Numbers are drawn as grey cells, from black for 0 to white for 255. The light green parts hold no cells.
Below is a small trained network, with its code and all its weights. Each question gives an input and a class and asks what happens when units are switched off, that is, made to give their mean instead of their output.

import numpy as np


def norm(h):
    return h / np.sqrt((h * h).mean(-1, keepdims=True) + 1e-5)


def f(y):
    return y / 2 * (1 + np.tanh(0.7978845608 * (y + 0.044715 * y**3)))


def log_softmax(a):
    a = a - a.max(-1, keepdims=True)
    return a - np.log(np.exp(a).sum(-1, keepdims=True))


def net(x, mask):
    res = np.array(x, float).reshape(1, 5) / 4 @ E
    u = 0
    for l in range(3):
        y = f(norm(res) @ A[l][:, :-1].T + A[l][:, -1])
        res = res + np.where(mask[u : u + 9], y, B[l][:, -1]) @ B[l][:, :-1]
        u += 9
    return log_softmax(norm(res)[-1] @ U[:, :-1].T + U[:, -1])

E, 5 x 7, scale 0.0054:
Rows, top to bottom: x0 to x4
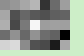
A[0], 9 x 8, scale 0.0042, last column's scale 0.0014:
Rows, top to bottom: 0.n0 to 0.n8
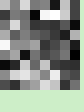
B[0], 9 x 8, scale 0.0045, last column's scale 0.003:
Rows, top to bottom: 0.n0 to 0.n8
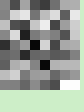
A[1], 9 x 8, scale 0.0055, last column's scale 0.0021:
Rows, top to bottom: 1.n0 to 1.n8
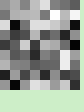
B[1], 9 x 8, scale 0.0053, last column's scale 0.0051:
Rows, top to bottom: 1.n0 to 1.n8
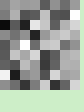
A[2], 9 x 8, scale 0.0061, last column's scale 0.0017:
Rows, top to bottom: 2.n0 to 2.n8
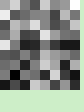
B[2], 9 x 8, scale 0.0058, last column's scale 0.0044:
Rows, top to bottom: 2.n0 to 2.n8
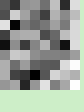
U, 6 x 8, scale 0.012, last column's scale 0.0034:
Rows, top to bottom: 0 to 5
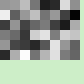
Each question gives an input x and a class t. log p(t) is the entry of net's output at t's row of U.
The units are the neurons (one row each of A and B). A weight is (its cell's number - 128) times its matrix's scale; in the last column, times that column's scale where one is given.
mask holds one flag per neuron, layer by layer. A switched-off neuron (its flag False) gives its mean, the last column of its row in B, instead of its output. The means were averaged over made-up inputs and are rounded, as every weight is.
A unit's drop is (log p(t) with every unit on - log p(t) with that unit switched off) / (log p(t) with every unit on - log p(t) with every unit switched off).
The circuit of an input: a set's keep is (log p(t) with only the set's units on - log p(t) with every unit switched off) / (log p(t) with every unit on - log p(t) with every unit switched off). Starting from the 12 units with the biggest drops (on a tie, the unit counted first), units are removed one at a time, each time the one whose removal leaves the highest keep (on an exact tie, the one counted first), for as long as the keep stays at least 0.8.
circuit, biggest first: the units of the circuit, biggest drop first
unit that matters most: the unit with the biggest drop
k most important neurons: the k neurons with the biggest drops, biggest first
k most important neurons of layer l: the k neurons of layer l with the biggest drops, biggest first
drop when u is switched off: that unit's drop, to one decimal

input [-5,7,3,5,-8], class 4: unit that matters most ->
0.n2
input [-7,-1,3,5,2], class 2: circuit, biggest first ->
2.n4, 1.n2
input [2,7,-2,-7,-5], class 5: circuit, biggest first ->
0.n1, 1.n4
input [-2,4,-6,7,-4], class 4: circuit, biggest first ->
1.n7, 2.n7
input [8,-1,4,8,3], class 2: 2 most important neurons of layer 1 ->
1.n5, 1.n2
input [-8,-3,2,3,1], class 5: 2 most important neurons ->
0.n2, 0.n1
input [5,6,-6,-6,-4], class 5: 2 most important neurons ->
0.n8, 1.n4
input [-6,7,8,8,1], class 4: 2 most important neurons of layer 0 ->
0.n2, 0.n7
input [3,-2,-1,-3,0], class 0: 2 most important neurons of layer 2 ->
2.n4, 2.n8
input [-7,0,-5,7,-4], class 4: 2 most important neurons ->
1.n7, 2.n7
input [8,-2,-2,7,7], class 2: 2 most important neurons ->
2.n4, 0.n8
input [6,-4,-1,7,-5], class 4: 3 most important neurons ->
1.n7, 2.n7, 0.n1
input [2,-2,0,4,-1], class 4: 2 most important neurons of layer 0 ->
0.n1, 0.n2
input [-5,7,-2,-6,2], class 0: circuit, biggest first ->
1.n5
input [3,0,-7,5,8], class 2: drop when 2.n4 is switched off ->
0.2
